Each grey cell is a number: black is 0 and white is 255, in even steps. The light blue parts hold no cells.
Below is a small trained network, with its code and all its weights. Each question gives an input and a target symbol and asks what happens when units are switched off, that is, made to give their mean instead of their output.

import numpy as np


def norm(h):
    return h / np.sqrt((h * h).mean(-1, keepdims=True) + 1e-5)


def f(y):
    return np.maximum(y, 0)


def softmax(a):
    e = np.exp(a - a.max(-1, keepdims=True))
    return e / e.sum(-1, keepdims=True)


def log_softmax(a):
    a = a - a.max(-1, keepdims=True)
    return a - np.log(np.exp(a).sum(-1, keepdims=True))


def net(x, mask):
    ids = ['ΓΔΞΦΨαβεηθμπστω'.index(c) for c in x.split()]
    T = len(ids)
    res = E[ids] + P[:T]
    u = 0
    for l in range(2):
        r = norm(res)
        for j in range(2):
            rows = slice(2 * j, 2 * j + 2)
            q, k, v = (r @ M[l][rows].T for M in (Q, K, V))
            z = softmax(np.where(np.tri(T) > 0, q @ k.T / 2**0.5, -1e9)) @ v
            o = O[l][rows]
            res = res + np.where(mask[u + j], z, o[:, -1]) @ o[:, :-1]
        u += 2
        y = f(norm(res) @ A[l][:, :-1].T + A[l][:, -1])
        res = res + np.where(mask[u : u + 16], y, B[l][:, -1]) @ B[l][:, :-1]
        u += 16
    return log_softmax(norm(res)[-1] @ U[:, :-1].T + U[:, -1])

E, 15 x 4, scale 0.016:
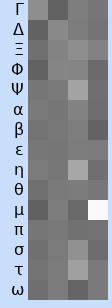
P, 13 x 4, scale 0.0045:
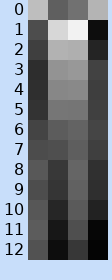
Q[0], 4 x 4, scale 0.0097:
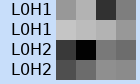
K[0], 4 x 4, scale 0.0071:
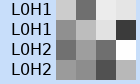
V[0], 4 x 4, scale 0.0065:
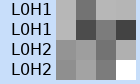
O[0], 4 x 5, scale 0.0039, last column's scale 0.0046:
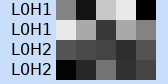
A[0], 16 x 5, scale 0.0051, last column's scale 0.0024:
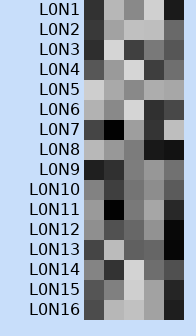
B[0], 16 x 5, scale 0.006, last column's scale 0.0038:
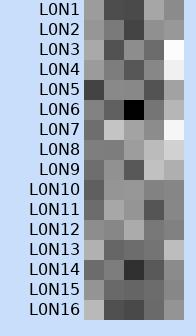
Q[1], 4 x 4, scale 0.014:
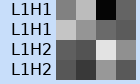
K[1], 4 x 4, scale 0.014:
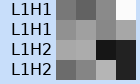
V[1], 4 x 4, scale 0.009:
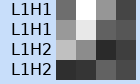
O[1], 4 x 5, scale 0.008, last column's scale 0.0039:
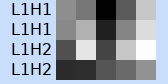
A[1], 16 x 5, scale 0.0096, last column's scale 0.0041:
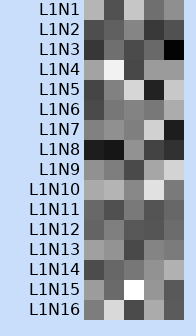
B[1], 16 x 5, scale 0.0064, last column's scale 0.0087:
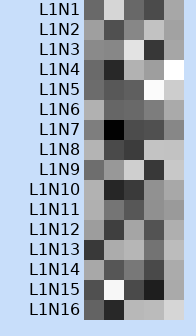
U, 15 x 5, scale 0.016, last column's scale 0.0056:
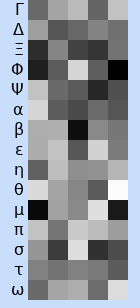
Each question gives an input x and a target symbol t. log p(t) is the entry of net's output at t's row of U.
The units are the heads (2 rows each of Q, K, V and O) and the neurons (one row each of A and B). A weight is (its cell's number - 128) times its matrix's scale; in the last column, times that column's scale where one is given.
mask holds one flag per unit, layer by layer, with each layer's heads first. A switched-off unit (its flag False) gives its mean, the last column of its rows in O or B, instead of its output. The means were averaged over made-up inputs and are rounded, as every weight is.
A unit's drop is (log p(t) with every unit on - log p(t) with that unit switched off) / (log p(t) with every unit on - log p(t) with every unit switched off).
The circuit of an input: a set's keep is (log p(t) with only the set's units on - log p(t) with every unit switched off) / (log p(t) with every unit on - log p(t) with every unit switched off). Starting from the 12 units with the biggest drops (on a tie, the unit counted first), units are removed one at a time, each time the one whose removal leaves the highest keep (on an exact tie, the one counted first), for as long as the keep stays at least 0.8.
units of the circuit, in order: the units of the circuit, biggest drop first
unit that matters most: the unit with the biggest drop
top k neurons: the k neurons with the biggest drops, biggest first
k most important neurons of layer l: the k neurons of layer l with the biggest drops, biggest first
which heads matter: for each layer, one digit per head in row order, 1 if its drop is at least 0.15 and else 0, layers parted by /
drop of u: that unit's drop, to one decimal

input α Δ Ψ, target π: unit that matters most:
L0H1
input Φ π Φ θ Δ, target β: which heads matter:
01 / 11
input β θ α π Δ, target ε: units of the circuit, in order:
[L1H2; L0H2]
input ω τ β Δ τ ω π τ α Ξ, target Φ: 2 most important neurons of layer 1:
[L1N5; L1N8]
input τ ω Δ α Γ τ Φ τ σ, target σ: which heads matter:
11 / 11
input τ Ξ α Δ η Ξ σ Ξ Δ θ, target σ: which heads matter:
11 / 11
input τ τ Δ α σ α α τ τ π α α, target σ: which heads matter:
11 / 11
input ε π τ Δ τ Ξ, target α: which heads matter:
11 / 01
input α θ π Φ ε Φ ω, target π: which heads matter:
10 / 01
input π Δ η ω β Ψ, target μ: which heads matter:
00 / 01
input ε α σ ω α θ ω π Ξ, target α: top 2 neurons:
[L0N11; L0N3]
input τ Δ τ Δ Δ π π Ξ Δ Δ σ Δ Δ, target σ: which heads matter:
10 / 11
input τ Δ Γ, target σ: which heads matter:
11 / 11
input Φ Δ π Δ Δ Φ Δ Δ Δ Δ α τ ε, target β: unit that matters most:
L1H1
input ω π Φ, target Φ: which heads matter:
01 / 01
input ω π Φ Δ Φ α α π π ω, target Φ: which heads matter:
00 / 00
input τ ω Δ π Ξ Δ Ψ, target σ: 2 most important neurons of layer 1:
[L1N15; L1N1]
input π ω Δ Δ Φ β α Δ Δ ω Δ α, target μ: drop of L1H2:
0.6
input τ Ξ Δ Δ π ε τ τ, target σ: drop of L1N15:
0.2
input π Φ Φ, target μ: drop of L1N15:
0.0
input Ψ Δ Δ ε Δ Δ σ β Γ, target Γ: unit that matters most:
L0H1
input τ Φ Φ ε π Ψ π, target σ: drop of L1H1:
0.6
